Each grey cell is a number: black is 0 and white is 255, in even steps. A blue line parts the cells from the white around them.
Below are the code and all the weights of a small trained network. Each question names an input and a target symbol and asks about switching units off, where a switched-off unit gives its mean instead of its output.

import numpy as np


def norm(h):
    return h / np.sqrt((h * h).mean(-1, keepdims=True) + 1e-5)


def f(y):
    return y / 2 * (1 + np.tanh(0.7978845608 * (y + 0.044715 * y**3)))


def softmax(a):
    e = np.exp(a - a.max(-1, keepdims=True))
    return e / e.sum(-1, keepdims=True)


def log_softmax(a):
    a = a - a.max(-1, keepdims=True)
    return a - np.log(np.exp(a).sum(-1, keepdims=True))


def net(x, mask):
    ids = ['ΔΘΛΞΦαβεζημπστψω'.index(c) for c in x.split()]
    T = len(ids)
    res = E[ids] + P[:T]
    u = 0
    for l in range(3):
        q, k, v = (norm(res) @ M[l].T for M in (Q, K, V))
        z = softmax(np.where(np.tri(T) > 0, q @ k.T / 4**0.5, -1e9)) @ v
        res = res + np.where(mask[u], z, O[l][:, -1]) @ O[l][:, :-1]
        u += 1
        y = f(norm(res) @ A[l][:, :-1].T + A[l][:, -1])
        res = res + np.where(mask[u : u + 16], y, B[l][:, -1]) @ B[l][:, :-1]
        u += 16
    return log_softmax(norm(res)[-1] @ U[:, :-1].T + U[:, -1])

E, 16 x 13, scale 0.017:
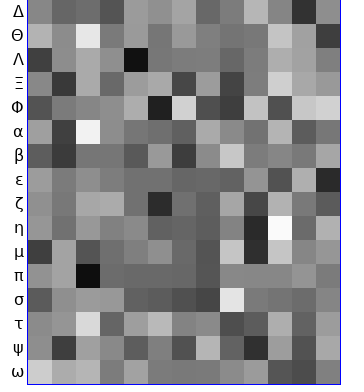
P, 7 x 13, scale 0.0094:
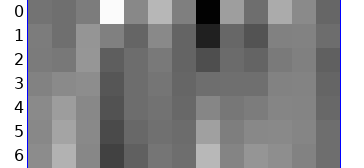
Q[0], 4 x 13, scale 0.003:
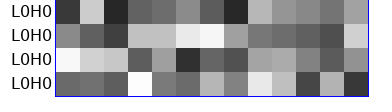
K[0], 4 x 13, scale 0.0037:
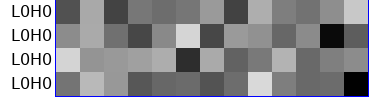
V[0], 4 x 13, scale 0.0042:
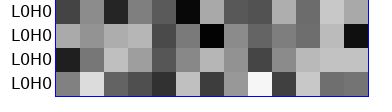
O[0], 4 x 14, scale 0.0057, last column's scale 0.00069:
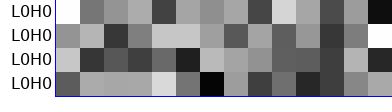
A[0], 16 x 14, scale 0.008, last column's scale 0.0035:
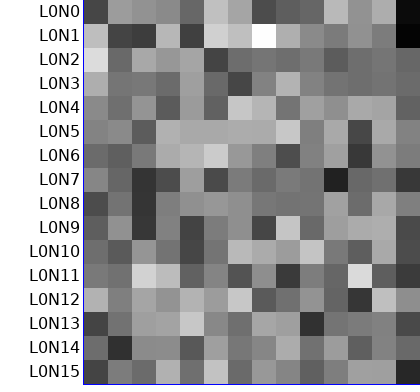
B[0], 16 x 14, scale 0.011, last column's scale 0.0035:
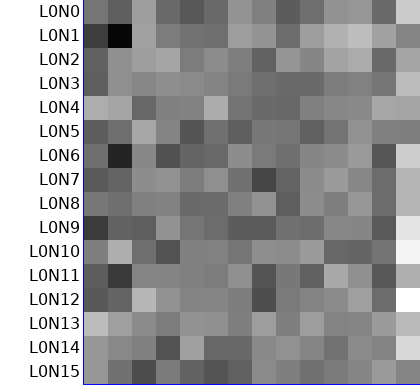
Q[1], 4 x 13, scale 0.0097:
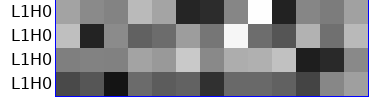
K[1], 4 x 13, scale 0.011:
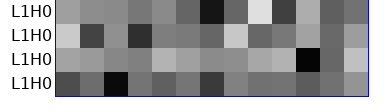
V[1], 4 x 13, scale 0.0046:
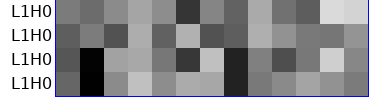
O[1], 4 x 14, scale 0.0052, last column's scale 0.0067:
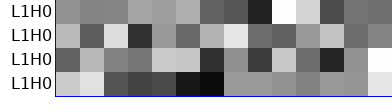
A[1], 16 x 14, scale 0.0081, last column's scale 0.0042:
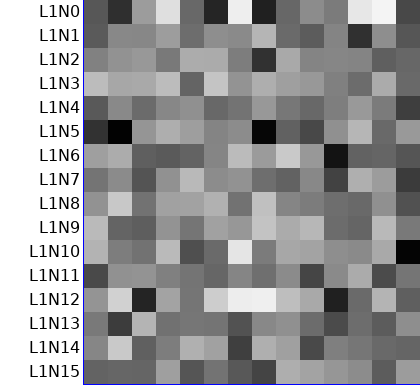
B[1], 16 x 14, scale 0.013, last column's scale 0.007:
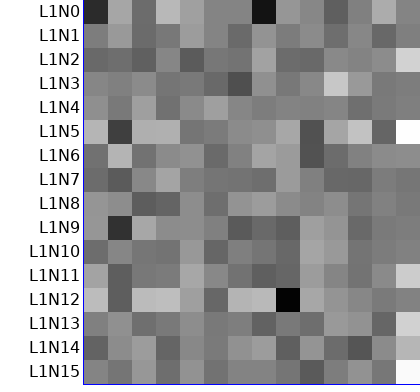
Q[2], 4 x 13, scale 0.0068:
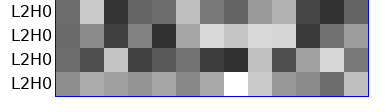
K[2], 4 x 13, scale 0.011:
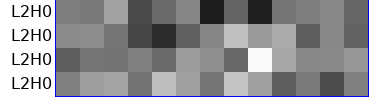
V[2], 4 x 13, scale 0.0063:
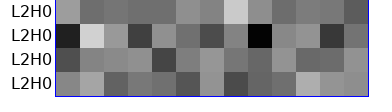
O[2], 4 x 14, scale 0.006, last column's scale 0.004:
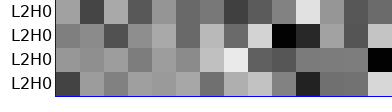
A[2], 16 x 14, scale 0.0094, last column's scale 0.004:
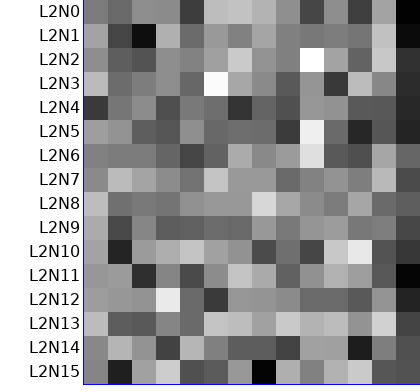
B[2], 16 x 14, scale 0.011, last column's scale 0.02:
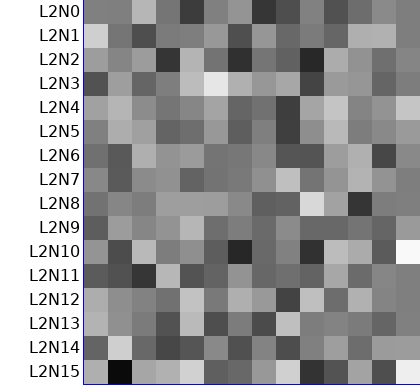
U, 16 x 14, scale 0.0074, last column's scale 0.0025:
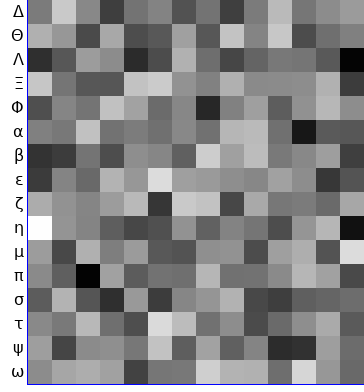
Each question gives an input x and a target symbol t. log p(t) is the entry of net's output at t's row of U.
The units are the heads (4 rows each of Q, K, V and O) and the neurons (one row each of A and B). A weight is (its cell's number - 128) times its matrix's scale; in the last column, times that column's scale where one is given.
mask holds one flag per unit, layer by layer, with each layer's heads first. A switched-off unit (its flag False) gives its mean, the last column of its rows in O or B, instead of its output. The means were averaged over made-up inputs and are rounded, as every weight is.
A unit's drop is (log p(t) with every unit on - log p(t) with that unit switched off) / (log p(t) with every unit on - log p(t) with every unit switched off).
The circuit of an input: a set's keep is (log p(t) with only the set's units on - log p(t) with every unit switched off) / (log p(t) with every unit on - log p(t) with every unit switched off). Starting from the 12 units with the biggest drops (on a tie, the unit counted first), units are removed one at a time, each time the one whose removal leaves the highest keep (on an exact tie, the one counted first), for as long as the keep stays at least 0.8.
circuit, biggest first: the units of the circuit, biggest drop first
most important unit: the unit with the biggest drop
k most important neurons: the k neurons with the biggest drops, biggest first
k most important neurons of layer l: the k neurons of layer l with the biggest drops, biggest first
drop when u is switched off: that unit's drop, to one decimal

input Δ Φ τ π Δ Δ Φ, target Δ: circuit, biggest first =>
(L1H0 L2N15)
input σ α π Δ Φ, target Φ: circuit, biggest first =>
(L1N0)
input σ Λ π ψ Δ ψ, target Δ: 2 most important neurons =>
(L1N5 L0N6)
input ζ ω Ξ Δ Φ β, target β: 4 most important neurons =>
(L0N1 L2N10 L2N15 L0N10)
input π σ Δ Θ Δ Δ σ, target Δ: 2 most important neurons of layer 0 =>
(L0N10 L0N3)
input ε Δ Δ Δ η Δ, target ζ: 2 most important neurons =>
(L1N12 L1N6)
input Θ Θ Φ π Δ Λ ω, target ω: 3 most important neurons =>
(L0N12 L2N10 L2N15)
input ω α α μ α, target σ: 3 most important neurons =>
(L0N13 L1N5 L1N14)
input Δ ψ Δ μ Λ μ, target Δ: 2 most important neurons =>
(L0N13 L0N9)
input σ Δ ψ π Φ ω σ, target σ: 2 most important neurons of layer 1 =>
(L1N6 L1N11)
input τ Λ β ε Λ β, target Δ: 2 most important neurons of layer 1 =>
(L1N5 L1N14)
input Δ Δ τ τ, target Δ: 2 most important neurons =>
(L1N5 L0N13)
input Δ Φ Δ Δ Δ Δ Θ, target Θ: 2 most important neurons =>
(L1N5 L1N0)
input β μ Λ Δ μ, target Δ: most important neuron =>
(L1N5)
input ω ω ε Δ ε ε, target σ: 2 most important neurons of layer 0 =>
(L0N12 L0N9)
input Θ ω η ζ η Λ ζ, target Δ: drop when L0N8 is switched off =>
-0.1
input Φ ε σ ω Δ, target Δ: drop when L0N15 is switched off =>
0.0
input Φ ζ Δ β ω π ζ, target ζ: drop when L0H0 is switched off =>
0.7
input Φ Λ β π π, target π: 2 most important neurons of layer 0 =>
(L0N9 L0N1)
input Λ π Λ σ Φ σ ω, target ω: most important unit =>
L2H0
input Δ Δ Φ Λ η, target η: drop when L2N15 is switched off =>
0.2
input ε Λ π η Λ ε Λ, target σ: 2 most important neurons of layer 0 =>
(L0N0 L0N13)
